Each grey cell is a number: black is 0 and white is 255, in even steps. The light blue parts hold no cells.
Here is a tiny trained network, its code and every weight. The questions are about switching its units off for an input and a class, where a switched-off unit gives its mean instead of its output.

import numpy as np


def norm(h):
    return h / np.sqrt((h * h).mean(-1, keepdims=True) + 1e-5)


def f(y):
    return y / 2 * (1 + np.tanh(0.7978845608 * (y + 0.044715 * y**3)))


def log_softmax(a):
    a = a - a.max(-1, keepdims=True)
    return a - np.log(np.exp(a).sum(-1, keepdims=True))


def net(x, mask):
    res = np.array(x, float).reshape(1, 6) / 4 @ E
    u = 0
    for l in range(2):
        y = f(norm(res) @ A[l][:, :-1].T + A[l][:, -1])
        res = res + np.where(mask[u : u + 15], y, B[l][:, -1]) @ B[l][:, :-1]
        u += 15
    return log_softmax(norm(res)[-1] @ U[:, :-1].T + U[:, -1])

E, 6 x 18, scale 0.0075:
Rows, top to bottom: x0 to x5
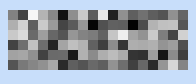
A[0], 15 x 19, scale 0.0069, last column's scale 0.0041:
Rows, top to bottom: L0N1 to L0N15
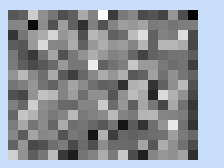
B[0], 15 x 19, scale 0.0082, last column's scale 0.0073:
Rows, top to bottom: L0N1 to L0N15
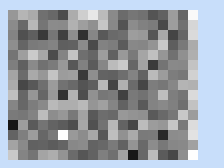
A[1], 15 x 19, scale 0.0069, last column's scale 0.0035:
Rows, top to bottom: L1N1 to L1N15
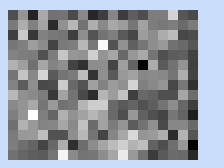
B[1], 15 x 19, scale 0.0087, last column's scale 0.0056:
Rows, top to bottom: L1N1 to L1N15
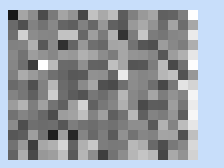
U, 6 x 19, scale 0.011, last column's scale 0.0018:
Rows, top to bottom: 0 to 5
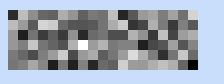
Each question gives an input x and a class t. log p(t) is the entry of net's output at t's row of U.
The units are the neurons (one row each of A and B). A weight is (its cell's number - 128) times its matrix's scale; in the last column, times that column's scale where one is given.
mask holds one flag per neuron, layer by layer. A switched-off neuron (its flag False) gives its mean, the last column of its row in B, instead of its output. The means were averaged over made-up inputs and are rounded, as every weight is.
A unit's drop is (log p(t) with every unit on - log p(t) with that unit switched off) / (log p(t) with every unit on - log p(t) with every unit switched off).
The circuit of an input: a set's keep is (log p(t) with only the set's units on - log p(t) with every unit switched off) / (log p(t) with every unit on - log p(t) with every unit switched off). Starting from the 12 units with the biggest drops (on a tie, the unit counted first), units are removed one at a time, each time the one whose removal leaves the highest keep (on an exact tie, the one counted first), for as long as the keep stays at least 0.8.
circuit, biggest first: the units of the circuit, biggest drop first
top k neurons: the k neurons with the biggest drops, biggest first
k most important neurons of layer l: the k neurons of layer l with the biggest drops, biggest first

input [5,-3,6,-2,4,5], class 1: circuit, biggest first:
L0N15
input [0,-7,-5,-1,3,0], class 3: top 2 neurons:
L0N1, L0N13
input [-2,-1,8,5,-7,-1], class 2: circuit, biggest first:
L0N3, L1N15
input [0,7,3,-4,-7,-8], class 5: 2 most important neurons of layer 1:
L1N13, L1N7
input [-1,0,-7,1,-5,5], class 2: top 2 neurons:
L0N9, L0N3
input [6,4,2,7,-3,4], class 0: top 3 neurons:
L0N12, L0N2, L1N1
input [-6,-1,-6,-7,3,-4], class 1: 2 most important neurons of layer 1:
L1N6, L1N9
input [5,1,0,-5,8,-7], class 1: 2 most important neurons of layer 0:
L0N15, L0N7
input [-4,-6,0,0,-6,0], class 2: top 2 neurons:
L0N3, L0N9
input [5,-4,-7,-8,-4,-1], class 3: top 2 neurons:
L0N1, L1N10
